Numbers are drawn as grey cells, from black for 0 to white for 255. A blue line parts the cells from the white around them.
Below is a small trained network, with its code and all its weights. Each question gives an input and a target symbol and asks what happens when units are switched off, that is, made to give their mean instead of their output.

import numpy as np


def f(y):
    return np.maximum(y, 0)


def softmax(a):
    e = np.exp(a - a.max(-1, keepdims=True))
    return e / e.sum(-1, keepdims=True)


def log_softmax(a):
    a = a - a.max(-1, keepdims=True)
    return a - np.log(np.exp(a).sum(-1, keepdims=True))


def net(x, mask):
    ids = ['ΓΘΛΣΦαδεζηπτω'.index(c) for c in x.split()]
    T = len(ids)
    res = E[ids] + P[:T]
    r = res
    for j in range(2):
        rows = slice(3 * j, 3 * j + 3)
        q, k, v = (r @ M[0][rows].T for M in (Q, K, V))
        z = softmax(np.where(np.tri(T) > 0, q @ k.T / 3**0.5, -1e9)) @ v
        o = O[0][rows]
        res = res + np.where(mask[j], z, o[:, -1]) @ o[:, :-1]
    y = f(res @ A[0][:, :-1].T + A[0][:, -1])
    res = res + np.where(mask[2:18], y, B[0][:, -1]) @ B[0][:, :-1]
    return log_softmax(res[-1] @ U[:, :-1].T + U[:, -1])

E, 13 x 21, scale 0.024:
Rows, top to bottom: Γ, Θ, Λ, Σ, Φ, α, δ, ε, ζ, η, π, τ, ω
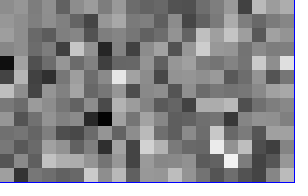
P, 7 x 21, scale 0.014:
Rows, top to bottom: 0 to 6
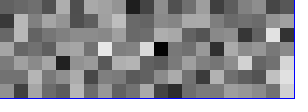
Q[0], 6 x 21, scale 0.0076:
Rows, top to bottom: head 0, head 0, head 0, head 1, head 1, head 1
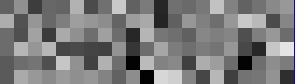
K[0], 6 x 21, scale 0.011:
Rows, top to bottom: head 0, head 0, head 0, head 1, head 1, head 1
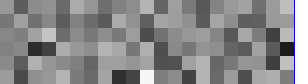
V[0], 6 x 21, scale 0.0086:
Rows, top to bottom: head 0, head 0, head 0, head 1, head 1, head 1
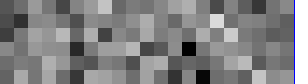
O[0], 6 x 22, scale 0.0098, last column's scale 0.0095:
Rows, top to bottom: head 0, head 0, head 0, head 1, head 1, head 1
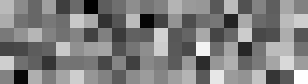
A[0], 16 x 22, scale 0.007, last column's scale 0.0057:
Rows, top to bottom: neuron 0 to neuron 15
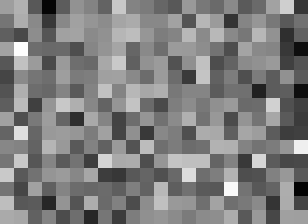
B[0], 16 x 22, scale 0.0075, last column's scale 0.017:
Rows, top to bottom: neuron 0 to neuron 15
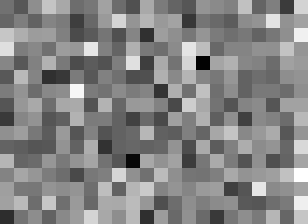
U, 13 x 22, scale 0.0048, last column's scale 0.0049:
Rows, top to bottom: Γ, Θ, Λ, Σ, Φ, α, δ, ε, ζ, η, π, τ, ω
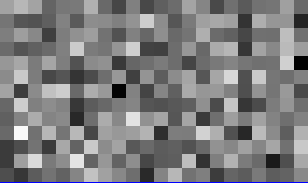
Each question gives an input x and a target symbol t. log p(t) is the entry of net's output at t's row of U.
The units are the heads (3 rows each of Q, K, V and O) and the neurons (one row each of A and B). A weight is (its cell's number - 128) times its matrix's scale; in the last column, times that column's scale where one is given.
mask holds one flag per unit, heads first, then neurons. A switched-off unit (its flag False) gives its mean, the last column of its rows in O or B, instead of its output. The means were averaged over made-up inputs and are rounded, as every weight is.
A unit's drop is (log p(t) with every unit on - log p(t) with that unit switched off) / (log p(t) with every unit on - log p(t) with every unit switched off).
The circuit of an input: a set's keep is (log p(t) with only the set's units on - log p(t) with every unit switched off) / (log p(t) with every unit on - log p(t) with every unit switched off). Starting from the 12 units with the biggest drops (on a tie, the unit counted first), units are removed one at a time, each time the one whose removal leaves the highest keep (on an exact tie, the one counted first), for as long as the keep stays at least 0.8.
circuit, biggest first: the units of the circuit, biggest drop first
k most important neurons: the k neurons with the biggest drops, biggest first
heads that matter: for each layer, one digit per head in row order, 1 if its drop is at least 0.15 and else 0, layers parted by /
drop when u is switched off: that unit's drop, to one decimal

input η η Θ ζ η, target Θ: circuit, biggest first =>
head 1; head 0
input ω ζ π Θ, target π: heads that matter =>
00
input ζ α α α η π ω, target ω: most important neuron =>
neuron 14
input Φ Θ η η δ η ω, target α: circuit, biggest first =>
head 0; head 1
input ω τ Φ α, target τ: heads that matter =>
10
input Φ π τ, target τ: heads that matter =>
01
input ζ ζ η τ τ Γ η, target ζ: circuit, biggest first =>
head 0; neuron 15
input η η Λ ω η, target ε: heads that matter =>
01
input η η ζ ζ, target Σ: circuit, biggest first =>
head 0; head 1
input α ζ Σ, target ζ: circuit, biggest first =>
head 0; head 1; neuron 4; neuron 1
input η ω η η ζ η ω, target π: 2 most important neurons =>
neuron 0; neuron 2
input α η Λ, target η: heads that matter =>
01
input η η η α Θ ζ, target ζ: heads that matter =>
11
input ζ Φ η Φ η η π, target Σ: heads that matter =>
10
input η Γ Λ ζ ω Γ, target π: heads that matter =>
01
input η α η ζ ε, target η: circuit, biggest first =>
head 1
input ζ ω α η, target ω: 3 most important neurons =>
neuron 15; neuron 11; neuron 14
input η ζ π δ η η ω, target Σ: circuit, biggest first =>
head 0; neuron 14
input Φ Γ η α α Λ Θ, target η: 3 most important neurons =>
neuron 6; neuron 12; neuron 15
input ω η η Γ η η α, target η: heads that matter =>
00
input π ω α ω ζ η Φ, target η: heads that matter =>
01
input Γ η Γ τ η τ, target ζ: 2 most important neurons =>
neuron 15; neuron 13
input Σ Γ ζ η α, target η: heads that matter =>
10
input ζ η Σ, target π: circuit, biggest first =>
head 0
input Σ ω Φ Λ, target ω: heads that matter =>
10
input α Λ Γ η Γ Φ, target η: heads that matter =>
01
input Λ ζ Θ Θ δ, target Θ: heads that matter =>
01
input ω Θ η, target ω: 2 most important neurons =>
neuron 15; neuron 11
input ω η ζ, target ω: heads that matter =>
10
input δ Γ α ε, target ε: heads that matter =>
11
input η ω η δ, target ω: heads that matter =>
10
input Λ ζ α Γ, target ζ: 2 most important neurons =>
neuron 4; neuron 1
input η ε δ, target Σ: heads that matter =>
11
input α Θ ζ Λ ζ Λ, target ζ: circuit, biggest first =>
head 1; head 0; neuron 4
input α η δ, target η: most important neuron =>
neuron 7
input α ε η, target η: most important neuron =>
neuron 6
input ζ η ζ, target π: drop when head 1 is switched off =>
0.2
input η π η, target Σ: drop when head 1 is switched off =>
0.2
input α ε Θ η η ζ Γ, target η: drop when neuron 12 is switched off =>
0.1
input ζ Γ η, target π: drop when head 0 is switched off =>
0.2
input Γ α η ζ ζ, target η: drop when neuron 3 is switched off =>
0.0
